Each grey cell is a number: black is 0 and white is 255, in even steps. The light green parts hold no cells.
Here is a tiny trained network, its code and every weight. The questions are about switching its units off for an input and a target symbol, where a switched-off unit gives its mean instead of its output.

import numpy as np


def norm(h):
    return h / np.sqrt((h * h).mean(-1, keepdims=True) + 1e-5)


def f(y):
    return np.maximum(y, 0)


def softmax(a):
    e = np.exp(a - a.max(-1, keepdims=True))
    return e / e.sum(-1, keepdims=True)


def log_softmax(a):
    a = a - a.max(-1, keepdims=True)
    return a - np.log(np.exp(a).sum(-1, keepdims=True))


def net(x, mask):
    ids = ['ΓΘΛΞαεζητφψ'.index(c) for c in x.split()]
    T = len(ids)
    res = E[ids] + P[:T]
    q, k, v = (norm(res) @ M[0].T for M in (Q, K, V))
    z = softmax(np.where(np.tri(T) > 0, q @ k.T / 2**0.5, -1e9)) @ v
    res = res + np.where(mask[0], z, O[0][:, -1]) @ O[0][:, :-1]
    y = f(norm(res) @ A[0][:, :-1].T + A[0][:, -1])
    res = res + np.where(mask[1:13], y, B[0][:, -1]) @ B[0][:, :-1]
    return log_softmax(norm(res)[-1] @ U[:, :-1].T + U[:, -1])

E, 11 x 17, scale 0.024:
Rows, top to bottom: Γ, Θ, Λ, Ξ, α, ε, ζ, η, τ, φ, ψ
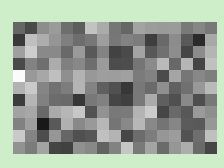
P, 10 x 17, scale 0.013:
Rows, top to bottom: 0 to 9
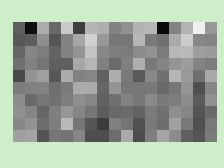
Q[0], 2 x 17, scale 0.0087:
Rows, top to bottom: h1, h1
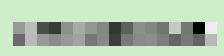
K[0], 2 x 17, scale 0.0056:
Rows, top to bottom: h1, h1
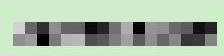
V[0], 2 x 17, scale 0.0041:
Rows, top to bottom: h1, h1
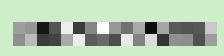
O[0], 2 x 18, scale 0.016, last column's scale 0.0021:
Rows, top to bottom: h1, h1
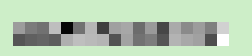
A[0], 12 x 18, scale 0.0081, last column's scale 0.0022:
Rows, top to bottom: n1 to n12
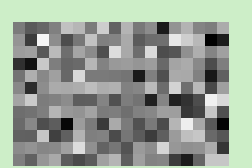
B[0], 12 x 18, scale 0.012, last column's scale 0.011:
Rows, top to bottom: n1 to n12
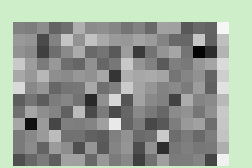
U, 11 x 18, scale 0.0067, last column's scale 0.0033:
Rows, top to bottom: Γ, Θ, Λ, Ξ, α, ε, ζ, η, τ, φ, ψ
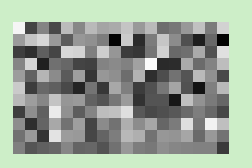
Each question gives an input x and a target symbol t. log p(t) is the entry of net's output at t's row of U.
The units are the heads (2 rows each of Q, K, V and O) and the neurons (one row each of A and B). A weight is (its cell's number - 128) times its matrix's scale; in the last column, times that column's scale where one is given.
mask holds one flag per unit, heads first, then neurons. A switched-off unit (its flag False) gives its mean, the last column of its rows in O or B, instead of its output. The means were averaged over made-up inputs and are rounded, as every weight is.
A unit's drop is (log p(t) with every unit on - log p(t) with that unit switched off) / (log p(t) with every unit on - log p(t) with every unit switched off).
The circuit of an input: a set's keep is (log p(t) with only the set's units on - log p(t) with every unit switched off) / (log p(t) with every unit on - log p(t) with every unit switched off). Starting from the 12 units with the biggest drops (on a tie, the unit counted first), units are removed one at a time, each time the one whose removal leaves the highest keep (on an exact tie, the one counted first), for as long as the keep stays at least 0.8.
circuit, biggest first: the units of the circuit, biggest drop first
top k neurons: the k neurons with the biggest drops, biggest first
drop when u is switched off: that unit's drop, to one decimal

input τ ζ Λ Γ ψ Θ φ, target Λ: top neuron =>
[n12]
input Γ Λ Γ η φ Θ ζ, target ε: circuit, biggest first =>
[h1; n9]
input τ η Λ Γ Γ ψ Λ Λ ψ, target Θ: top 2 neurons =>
[n9; n10]
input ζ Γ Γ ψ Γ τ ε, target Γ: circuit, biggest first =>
[h1; n2]
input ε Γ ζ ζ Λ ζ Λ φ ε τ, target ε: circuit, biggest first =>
[h1; n3; n9]
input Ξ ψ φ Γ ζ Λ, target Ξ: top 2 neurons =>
[n7; n1]
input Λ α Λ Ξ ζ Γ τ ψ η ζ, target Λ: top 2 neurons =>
[n4; n6]
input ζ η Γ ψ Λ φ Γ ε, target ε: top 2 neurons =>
[n3; n9]
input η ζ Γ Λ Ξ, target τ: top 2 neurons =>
[n12; n3]
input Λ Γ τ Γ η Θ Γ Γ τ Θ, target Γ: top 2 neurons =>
[n9; n2]
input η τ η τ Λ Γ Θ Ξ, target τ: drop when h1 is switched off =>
0.3
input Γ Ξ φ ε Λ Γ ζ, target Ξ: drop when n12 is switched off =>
0.2
